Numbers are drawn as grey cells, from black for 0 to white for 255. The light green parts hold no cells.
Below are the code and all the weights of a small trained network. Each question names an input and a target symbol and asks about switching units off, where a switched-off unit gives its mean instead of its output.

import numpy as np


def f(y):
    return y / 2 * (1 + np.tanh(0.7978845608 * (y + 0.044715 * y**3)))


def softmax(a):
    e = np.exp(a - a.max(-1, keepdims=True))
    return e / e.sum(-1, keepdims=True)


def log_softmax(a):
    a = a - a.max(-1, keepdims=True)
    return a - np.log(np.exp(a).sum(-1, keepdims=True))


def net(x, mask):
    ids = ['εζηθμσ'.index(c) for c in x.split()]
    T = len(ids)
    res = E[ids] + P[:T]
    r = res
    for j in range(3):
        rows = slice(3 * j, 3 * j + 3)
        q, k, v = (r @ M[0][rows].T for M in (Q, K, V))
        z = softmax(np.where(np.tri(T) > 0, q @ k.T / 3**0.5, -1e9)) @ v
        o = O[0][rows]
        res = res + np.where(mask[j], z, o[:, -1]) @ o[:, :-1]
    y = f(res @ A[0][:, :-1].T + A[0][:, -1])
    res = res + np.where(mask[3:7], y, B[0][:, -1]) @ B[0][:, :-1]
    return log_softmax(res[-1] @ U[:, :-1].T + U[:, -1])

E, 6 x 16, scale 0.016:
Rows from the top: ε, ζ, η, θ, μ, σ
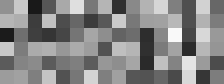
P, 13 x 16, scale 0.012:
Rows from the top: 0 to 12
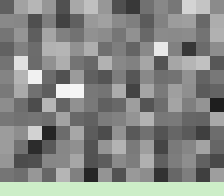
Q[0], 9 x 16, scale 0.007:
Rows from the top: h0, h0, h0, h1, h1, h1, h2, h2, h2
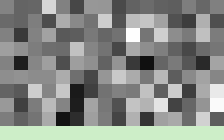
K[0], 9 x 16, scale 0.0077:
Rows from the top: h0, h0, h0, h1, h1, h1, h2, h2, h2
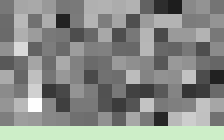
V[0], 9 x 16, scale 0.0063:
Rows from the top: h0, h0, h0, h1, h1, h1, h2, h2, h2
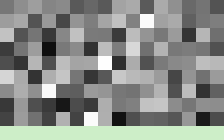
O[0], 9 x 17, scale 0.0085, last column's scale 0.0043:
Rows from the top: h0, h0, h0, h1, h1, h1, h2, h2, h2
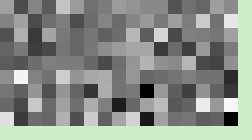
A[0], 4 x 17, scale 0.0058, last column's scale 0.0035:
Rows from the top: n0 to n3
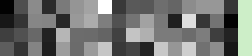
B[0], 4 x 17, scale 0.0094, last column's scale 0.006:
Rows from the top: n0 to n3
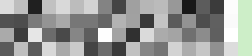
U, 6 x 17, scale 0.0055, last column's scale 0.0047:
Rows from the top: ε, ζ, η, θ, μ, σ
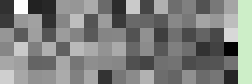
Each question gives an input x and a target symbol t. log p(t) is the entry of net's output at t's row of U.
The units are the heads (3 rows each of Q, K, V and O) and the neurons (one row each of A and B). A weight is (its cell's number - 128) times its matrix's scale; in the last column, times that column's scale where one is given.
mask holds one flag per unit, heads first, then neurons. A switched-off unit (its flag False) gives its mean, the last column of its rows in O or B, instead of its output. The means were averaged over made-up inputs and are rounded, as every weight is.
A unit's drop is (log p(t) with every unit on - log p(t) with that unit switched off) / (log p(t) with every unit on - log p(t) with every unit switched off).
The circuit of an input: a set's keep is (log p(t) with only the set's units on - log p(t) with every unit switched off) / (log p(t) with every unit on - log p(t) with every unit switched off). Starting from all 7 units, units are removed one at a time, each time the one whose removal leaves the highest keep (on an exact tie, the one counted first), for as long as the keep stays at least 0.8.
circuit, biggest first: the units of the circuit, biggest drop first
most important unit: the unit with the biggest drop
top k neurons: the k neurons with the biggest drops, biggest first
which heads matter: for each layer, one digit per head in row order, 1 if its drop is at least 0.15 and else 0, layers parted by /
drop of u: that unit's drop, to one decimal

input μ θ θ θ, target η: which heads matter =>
110
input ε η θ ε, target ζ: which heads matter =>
010
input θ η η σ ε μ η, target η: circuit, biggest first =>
(h1, n2)
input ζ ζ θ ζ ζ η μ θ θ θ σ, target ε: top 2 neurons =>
(n2, n1)
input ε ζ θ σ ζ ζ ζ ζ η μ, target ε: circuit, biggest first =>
(n2, h1)
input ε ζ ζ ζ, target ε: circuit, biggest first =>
(n2)
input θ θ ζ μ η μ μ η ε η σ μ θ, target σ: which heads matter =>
001
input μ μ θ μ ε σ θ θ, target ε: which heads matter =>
100
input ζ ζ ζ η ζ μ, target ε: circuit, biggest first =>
(n0, h2, n2)
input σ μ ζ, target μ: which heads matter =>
001
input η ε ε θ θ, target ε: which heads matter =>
110
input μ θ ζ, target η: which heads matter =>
111
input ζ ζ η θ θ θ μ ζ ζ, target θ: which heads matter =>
001
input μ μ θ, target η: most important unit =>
h1
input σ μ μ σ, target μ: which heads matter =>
101
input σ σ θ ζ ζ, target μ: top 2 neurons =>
(n3, n2)
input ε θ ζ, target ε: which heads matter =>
100
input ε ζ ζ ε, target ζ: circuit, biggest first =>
(n2, h0)
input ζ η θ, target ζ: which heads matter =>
001
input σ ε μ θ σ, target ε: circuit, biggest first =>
(n2)
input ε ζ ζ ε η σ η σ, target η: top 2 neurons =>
(n0, n3)
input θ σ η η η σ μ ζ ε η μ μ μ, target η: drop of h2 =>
0.0
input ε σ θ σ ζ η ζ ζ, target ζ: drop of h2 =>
0.7
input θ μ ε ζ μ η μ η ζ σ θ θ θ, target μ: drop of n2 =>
0.2
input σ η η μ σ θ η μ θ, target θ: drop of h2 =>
1.2
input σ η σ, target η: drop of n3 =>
-0.2
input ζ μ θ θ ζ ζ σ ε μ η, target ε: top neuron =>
(n0)
